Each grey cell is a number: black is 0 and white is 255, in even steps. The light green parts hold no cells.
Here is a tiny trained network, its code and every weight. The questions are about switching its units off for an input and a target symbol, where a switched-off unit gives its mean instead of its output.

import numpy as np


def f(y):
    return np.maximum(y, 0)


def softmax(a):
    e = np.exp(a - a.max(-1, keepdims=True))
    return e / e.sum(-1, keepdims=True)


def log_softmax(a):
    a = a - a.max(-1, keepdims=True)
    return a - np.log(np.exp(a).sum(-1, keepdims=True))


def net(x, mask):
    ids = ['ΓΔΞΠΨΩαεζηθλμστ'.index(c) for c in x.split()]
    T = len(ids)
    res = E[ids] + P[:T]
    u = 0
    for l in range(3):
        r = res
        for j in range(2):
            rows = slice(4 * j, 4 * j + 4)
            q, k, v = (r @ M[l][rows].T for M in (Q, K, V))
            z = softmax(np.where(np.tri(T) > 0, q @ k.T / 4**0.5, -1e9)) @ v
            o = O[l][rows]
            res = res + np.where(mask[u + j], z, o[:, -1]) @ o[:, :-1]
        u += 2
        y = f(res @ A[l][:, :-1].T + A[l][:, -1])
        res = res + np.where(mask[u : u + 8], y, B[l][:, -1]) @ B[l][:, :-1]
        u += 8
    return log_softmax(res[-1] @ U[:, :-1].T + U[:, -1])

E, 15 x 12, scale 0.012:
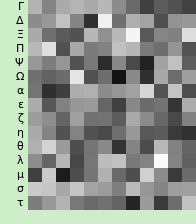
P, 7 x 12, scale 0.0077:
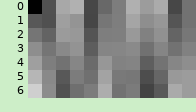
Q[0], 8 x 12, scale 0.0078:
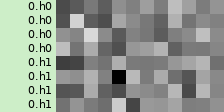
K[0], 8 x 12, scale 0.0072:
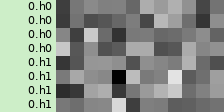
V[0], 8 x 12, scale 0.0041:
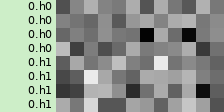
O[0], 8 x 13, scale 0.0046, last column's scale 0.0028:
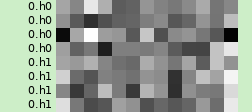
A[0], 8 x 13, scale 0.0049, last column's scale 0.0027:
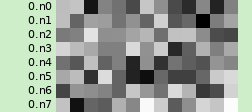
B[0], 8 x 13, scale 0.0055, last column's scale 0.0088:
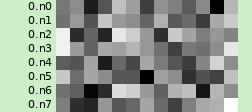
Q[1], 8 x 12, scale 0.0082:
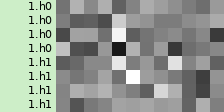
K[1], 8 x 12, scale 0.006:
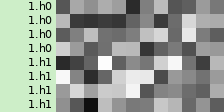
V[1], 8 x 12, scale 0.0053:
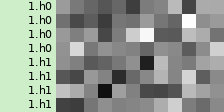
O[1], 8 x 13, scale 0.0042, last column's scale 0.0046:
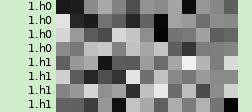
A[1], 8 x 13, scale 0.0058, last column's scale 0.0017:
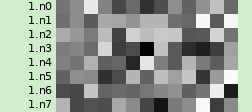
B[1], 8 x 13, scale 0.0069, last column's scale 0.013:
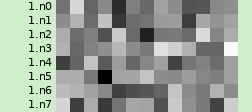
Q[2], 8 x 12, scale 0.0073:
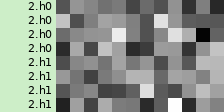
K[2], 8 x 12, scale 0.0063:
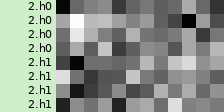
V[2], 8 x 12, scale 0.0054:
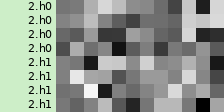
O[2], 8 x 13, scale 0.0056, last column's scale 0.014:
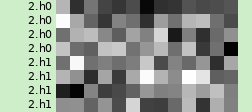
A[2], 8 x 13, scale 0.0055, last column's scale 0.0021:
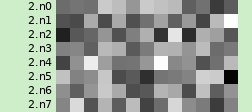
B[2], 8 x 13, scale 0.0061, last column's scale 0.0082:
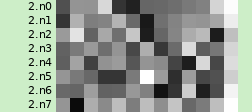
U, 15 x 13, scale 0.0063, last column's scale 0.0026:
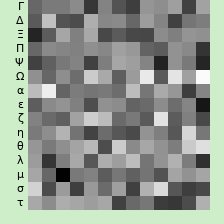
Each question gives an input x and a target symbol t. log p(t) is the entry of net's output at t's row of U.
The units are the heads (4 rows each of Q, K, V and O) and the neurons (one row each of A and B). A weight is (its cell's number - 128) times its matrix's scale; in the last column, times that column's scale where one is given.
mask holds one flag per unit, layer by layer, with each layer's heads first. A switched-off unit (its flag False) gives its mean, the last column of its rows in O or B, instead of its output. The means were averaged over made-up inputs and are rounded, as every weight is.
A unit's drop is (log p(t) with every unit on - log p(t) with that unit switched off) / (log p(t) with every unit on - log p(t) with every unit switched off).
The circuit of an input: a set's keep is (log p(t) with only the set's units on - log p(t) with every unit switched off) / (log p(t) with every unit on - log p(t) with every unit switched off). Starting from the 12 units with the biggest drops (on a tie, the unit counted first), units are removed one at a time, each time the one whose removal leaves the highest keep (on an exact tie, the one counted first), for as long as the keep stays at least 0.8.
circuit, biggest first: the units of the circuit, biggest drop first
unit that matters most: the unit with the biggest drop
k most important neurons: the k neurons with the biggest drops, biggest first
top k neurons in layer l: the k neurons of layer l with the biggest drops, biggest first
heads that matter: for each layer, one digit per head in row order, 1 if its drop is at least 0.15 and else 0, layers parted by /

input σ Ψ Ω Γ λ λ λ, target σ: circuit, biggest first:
(1.h0 1.n7)
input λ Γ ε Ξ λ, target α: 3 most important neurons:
(1.n7 0.n3 0.n1)
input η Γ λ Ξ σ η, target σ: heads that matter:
00 / 00 / 10
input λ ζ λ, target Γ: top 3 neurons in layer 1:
(1.n2 1.n3 1.n5)
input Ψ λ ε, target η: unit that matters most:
1.h0
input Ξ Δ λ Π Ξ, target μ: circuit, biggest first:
(0.n7 2.h0 1.n3)
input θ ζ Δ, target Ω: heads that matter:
00 / 00 / 00
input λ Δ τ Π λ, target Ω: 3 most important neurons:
(1.n2 1.n5 0.n0)
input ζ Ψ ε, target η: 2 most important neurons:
(1.n6 0.n0)
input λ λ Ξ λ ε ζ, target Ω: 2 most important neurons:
(1.n3 0.n7)
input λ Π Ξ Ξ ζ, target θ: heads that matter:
00 / 00 / 11
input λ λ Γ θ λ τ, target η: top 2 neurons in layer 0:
(0.n5 0.n4)
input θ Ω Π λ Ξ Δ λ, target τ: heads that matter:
10 / 11 / 01
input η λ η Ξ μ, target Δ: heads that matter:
00 / 00 / 11
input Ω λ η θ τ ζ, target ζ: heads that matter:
00 / 00 / 11
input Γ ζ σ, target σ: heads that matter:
00 / 00 / 10
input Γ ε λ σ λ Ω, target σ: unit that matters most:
2.h0
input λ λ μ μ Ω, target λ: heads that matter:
00 / 10 / 01
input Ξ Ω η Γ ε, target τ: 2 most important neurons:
(0.n5 1.n3)
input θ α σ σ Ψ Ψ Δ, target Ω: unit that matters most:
0.h1
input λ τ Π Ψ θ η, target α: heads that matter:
00 / 11 / 11
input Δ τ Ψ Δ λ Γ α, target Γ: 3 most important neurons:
(2.n2 2.n0 1.n7)
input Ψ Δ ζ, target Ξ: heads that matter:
00 / 00 / 01
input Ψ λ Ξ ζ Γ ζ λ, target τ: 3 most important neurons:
(0.n3 1.n2 0.n7)
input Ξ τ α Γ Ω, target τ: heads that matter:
00 / 01 / 10
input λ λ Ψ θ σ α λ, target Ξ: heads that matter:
01 / 11 / 01
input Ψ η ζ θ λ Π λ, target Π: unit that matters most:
0.h0
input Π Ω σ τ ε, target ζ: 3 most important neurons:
(1.n0 0.n7 1.n3)
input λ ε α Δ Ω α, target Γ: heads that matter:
00 / 00 / 00
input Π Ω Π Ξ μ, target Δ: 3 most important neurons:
(0.n6 1.n5 1.n3)
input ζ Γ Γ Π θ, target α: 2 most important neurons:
(0.n7 2.n7)
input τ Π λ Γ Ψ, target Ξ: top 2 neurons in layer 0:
(0.n4 0.n6)
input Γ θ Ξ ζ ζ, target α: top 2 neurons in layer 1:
(1.n3 1.n5)
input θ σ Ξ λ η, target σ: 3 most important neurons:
(1.n3 2.n6 2.n3)
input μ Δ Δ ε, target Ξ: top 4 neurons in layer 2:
(2.n6 2.n1 2.n4 2.n3)
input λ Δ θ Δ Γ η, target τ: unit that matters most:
2.h0
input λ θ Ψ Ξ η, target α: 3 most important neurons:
(0.n7 1.n3 2.n4)
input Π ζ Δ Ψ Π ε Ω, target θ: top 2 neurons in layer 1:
(1.n3 1.n1)
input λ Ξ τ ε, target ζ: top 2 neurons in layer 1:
(1.n3 1.n0)
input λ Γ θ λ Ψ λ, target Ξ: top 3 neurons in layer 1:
(1.n4 1.n3 1.n1)
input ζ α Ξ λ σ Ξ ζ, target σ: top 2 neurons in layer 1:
(1.n3 1.n2)
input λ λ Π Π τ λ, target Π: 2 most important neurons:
(1.n7 1.n3)
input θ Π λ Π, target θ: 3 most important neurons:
(2.n7 0.n0 2.n0)
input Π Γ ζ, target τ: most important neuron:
(0.n5)
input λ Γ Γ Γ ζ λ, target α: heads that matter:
01 / 11 / 11
